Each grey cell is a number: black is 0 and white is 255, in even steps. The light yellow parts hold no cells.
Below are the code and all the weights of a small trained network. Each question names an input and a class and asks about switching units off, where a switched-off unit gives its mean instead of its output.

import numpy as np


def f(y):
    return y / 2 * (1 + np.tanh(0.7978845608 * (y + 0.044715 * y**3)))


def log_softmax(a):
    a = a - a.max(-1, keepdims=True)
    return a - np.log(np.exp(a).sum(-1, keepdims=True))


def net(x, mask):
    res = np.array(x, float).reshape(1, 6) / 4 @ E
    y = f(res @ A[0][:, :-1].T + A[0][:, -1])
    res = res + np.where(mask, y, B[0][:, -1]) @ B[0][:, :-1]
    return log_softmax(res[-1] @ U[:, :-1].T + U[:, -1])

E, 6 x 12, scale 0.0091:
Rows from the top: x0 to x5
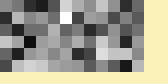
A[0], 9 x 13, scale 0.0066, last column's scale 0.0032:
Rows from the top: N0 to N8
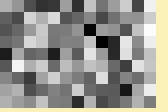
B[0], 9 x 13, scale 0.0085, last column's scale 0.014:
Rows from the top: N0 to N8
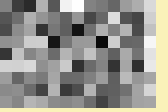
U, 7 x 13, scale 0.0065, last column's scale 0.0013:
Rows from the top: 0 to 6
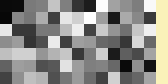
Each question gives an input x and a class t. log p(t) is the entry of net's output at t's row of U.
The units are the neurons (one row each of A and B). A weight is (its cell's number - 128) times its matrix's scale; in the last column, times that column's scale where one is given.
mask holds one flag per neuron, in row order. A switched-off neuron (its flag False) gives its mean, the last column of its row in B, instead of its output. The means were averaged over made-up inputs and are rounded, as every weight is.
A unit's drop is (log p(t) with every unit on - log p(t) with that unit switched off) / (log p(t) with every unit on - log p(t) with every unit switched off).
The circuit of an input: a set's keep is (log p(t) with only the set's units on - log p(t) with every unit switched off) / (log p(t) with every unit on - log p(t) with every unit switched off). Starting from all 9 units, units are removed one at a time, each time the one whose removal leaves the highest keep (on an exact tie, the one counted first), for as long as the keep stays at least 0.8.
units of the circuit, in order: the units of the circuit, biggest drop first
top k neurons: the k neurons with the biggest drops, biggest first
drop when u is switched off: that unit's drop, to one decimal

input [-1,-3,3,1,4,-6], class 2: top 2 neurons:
[N2, N0]
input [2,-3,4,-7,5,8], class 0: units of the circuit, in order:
[N2]
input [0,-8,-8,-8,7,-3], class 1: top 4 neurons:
[N0, N4, N2, N8]
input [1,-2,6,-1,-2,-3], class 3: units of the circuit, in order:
[N3, N5]
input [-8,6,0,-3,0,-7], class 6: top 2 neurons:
[N3, N1]
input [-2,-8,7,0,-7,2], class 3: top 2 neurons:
[N7, N3]
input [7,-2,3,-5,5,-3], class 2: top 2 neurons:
[N4, N0]
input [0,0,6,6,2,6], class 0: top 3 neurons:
[N2, N3, N4]
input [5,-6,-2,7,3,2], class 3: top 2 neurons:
[N7, N5]
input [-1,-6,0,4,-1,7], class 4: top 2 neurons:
[N5, N2]
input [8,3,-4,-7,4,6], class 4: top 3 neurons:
[N5, N0, N3]
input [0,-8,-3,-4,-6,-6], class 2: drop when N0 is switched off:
0.4
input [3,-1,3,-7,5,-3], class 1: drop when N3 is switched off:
0.2
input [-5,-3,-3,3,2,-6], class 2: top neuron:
[N4]
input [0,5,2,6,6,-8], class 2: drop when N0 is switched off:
0.2
